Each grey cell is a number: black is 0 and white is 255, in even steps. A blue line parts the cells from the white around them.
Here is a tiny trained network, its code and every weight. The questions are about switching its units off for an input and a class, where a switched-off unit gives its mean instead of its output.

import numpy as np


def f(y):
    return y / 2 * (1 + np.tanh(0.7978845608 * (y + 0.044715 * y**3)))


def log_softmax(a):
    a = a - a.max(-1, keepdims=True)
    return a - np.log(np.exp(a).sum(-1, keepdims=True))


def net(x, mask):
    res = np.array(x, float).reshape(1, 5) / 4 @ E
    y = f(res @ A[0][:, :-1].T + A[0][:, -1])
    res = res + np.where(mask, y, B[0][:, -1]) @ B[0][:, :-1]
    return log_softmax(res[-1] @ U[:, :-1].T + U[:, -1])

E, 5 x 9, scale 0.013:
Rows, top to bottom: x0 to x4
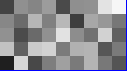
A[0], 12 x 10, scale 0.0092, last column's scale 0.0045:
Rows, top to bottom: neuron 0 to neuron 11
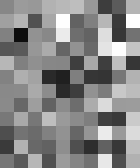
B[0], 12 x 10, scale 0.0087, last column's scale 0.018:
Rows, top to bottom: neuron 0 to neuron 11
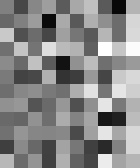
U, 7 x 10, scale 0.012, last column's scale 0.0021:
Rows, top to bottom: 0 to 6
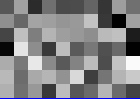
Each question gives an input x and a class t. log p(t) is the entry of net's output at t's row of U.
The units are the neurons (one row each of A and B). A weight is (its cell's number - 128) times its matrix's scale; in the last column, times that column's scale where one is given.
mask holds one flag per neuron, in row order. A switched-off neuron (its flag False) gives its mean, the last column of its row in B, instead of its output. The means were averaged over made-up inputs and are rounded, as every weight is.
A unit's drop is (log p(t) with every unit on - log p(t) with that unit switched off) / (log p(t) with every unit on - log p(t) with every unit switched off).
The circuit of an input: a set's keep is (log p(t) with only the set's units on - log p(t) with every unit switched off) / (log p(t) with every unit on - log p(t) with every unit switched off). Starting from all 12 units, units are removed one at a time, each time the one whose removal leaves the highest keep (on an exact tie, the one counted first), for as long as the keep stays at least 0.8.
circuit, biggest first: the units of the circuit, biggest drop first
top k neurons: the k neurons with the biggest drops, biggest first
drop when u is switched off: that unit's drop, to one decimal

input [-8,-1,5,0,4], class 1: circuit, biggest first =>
(neuron 0)
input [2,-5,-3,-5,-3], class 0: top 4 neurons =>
(neuron 5; neuron 9; neuron 11; neuron 7)
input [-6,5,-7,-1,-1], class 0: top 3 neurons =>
(neuron 5; neuron 10; neuron 1)
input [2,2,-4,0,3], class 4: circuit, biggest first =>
(neuron 3; neuron 10)
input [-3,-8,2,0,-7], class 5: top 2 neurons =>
(neuron 10; neuron 1)
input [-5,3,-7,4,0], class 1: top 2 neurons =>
(neuron 0; neuron 8)
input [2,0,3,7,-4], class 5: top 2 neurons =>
(neuron 1; neuron 9)
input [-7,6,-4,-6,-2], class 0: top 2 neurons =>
(neuron 5; neuron 3)
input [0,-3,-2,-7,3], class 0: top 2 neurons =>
(neuron 5; neuron 1)
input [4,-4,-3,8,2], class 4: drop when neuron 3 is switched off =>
-0.1
